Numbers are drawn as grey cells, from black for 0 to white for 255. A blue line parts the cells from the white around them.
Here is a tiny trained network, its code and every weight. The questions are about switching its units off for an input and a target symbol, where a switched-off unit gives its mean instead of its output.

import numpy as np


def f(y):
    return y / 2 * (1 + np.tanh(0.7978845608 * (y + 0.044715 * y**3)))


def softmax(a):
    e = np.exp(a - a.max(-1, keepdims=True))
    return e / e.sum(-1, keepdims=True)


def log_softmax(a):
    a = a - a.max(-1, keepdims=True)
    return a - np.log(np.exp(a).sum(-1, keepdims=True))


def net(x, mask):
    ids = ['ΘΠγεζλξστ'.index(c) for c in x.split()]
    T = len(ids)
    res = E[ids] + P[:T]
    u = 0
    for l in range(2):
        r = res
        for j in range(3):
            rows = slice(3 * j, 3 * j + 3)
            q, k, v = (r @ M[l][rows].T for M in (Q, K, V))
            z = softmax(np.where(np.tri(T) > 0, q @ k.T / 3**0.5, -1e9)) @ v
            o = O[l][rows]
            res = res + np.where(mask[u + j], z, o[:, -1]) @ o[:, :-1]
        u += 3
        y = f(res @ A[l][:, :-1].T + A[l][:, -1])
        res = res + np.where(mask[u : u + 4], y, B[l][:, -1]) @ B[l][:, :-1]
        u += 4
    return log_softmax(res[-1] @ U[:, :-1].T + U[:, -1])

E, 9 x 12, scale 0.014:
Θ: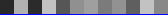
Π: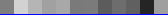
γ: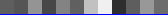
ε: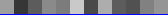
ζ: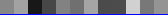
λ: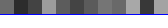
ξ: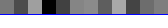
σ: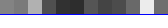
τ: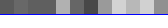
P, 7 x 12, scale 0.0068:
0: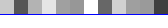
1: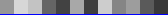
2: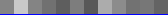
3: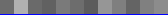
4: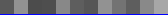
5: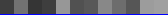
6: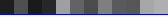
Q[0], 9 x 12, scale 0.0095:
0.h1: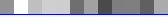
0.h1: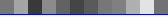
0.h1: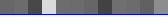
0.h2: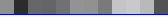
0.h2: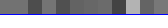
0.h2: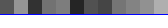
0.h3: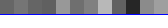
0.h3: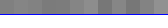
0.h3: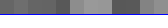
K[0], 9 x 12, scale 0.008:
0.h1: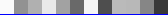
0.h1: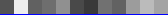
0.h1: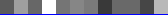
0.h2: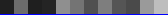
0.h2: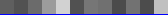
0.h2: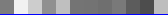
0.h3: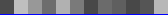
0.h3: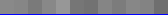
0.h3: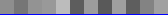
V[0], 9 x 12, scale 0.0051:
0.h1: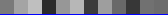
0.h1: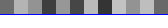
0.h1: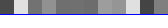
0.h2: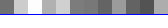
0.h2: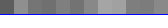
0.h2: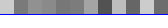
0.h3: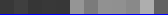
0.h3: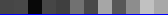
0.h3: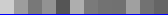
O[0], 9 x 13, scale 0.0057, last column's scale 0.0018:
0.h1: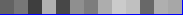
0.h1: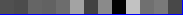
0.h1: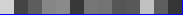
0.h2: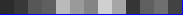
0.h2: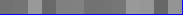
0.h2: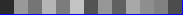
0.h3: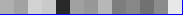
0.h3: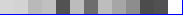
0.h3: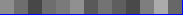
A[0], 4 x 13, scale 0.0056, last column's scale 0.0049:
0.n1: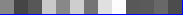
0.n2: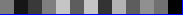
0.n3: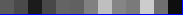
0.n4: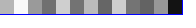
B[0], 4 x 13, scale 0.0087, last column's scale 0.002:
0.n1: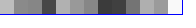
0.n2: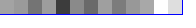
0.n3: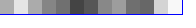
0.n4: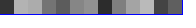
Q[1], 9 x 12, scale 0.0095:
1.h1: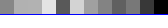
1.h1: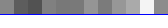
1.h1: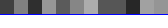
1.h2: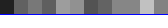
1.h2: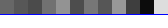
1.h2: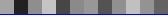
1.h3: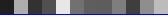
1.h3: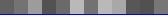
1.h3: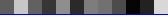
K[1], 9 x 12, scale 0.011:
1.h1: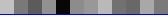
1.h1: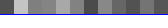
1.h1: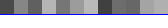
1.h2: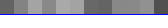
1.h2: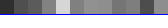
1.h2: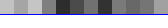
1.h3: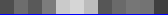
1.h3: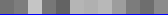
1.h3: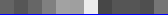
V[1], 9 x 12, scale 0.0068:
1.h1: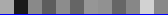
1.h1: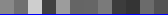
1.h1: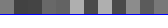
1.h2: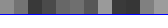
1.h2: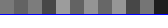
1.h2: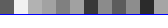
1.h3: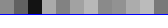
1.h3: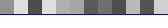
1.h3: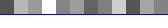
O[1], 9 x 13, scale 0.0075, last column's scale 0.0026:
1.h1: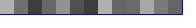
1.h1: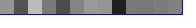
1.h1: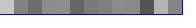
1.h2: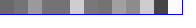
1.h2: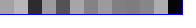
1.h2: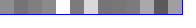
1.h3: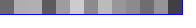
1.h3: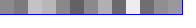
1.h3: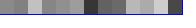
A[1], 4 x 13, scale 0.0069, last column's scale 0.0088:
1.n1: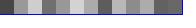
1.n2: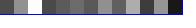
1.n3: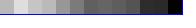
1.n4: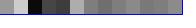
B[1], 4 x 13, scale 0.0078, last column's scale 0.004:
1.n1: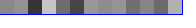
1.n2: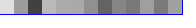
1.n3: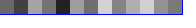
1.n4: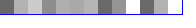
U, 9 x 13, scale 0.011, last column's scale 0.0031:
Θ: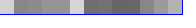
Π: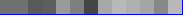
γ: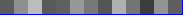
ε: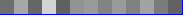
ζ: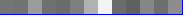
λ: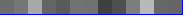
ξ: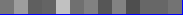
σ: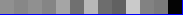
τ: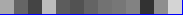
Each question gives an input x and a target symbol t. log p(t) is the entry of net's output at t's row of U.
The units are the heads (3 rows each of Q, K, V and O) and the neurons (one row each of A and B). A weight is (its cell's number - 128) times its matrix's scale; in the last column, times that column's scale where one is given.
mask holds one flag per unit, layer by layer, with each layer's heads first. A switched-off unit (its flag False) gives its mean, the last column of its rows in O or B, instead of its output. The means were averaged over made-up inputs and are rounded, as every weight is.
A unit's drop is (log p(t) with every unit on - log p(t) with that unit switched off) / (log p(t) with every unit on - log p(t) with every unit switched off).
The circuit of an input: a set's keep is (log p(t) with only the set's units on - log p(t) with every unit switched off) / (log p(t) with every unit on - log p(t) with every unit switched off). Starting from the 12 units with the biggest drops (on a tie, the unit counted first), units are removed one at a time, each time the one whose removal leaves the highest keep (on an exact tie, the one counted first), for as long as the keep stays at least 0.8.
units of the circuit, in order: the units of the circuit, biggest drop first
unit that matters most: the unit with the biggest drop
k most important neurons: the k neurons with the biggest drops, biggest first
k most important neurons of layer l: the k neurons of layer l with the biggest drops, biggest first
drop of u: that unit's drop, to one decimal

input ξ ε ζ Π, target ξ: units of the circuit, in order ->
(1.h3, 0.h3)
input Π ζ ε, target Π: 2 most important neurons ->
(0.n2, 0.n3)
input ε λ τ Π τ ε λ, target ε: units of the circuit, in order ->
(1.h1, 1.n1, 0.h1, 0.n4)
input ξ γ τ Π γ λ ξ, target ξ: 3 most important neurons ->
(0.n3, 0.n2, 1.n1)
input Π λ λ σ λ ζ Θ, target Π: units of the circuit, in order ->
(0.h3, 0.n2, 1.h1, 0.h2)
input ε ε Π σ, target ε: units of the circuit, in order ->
(1.h1, 1.n2, 1.n1, 0.h1)
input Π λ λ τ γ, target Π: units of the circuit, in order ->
(0.h3, 0.n2, 1.h1)
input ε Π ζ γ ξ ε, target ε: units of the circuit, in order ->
(1.h1, 1.n1, 0.h1, 0.n4)
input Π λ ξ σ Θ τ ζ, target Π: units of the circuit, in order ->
(0.h3, 0.n2, 0.h2, 1.h1)
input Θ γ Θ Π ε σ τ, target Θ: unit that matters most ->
1.n2
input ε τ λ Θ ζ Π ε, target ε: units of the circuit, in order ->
(1.h1, 1.n1, 0.h1)
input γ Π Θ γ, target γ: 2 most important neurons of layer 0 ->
(0.n3, 0.n2)
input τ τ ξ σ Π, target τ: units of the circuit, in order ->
(1.h2, 1.h3)
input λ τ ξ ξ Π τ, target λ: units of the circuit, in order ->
(1.h1, 0.h1)
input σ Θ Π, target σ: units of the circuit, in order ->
(1.h2, 1.h3)
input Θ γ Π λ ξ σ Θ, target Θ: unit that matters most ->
0.n3
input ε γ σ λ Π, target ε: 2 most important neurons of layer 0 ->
(0.n4, 0.n1)
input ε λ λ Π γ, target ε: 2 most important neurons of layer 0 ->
(0.n1, 0.n4)
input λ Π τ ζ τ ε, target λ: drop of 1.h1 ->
0.4
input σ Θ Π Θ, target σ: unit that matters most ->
0.n3
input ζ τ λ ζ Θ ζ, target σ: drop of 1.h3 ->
0.1
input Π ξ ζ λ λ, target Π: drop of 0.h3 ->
1.0
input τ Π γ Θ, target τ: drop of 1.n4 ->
0.0
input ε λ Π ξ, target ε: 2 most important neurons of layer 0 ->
(0.n4, 0.n1)
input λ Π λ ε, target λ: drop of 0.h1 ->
0.2
